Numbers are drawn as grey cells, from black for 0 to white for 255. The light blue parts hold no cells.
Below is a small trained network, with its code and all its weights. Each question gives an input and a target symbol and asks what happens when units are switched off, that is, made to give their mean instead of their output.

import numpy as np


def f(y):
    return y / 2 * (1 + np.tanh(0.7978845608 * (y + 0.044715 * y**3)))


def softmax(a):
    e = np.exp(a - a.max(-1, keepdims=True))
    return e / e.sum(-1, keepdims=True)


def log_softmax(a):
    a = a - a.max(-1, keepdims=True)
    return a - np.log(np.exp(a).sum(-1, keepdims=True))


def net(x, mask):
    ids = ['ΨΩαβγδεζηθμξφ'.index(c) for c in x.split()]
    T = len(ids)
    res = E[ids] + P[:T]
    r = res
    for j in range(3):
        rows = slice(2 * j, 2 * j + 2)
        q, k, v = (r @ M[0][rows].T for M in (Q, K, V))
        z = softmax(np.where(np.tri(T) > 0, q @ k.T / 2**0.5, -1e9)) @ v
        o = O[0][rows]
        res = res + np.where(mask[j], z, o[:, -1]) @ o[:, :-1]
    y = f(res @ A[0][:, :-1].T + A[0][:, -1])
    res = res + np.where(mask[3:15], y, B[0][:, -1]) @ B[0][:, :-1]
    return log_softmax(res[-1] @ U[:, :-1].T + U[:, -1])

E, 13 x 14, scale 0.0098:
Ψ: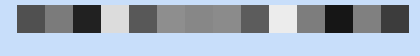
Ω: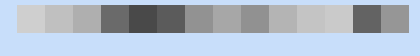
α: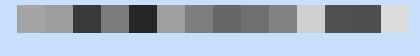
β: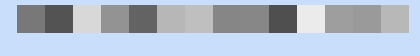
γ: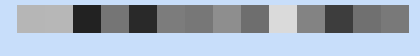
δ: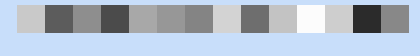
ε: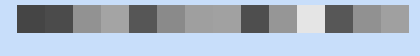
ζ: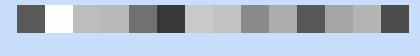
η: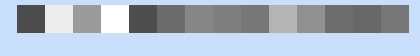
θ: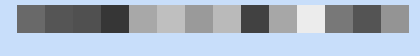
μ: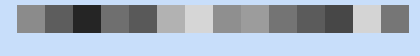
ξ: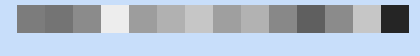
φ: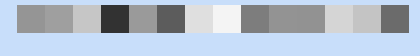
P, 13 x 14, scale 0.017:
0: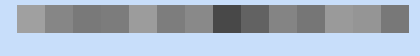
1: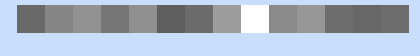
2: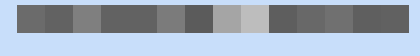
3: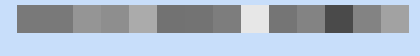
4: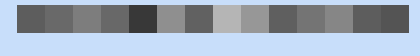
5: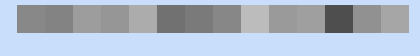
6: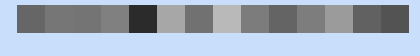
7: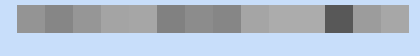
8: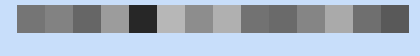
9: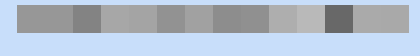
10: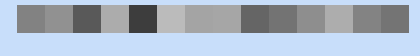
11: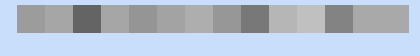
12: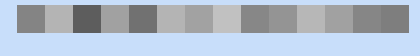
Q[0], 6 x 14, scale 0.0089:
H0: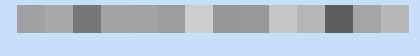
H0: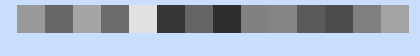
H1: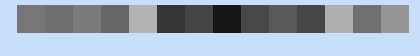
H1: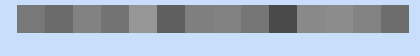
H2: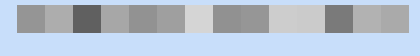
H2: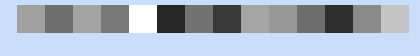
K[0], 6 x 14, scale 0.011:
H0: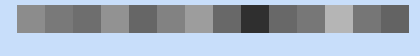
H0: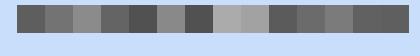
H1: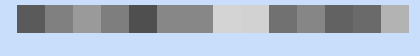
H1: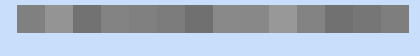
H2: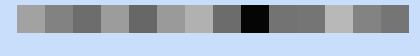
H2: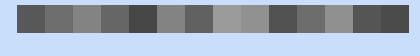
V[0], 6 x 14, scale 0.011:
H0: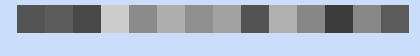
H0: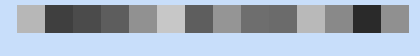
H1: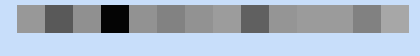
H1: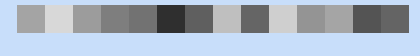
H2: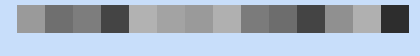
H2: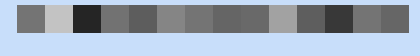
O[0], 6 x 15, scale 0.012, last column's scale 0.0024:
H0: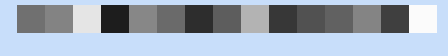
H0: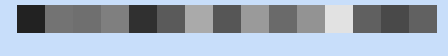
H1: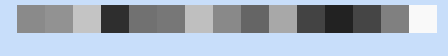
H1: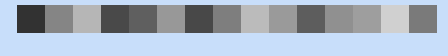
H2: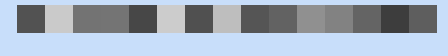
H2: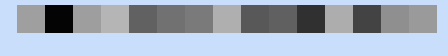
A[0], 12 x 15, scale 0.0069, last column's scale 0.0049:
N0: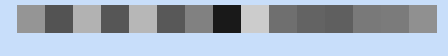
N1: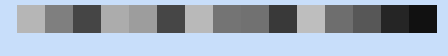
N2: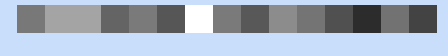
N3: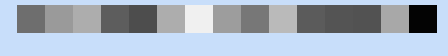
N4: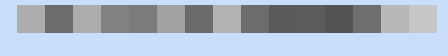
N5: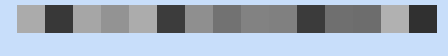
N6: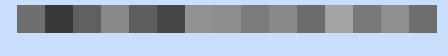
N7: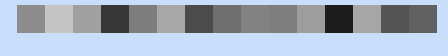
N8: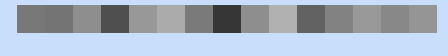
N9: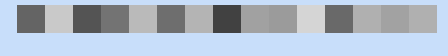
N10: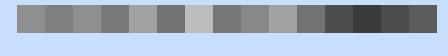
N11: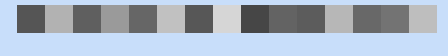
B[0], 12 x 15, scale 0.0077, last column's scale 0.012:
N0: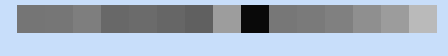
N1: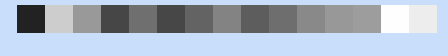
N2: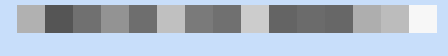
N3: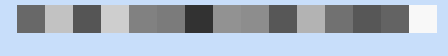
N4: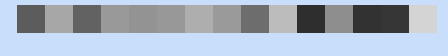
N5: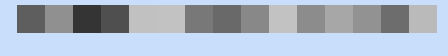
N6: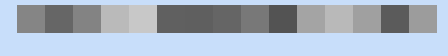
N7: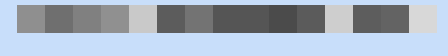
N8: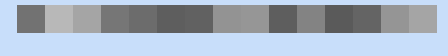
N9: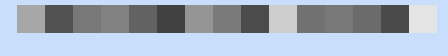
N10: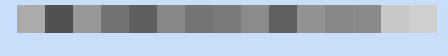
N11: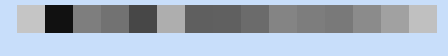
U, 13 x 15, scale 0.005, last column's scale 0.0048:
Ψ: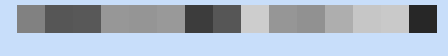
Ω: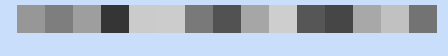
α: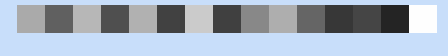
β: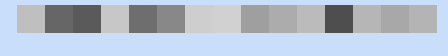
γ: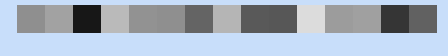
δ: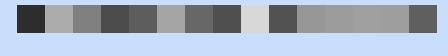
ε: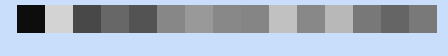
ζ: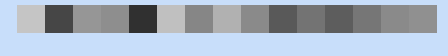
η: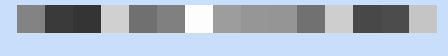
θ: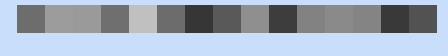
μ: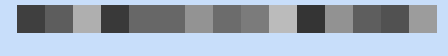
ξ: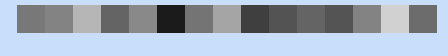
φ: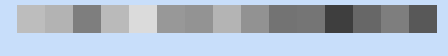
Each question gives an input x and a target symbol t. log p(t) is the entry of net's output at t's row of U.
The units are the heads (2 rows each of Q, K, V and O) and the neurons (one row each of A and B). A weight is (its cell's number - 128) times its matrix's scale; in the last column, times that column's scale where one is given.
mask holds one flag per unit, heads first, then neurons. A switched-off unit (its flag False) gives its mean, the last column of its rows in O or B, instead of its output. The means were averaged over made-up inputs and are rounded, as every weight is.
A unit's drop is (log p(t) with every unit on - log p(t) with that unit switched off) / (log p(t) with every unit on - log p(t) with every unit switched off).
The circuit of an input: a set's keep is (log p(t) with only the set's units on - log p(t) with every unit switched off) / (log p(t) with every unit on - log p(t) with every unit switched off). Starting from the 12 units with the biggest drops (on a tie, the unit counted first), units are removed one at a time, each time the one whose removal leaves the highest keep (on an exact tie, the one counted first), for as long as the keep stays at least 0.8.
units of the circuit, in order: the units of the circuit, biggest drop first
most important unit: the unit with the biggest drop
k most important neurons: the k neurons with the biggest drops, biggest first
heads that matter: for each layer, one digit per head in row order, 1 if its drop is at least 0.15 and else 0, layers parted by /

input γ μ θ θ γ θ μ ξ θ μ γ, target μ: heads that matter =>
110
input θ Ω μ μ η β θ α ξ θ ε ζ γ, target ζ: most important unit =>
N2
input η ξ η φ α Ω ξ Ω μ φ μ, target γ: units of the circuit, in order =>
(H2 N1)
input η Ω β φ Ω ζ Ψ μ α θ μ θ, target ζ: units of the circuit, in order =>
(H2 N11)
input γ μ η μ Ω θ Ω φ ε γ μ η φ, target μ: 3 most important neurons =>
(N4 N2 N0)
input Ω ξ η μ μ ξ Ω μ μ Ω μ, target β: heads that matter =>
101
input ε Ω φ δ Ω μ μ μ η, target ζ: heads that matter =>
011
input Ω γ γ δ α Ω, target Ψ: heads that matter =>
111
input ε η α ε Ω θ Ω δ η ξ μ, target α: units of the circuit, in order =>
(H0 N1 N2)
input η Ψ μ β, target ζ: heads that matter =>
111
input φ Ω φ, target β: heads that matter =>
100
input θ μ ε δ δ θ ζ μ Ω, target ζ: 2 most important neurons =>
(N2 N1)
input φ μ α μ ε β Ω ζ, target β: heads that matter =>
100
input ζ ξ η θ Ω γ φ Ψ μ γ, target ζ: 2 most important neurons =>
(N11 N1)
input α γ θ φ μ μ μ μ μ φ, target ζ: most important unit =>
H2
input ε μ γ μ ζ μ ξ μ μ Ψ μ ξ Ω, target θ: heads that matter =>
101
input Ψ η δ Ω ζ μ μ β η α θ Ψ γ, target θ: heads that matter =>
110
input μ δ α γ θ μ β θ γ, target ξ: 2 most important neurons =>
(N1 N5)
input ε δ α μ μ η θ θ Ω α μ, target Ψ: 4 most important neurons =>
(N5 N6 N9 N4)
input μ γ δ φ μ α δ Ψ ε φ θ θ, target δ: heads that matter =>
110
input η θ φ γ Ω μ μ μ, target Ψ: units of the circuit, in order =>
(H1)
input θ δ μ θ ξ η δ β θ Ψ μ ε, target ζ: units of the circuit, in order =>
(H1 N2 H2)
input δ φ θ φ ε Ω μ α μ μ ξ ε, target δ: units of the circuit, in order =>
(H1 H0 N3)
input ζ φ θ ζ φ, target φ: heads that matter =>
100
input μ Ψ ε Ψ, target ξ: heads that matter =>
010
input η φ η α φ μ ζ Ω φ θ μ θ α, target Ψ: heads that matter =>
010
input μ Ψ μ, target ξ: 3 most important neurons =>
(N1 N0 N10)
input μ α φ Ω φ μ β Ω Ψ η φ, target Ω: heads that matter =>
101
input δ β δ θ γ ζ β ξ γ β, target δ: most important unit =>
H1
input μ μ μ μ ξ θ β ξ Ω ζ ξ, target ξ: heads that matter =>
010
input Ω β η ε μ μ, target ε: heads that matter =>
110
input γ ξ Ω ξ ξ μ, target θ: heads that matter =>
101
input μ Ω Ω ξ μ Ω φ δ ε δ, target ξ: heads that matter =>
110
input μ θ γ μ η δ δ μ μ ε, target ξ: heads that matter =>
110
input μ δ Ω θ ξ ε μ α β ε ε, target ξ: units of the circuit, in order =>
(N1 H1 H2)
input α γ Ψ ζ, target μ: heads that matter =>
101
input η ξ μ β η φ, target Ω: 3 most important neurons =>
(N5 N3 N4)
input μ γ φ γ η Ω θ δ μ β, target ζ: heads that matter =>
001
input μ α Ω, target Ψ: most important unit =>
H2
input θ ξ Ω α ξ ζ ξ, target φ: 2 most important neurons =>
(N3 N11)
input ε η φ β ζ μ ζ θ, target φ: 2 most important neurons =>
(N9 N11)
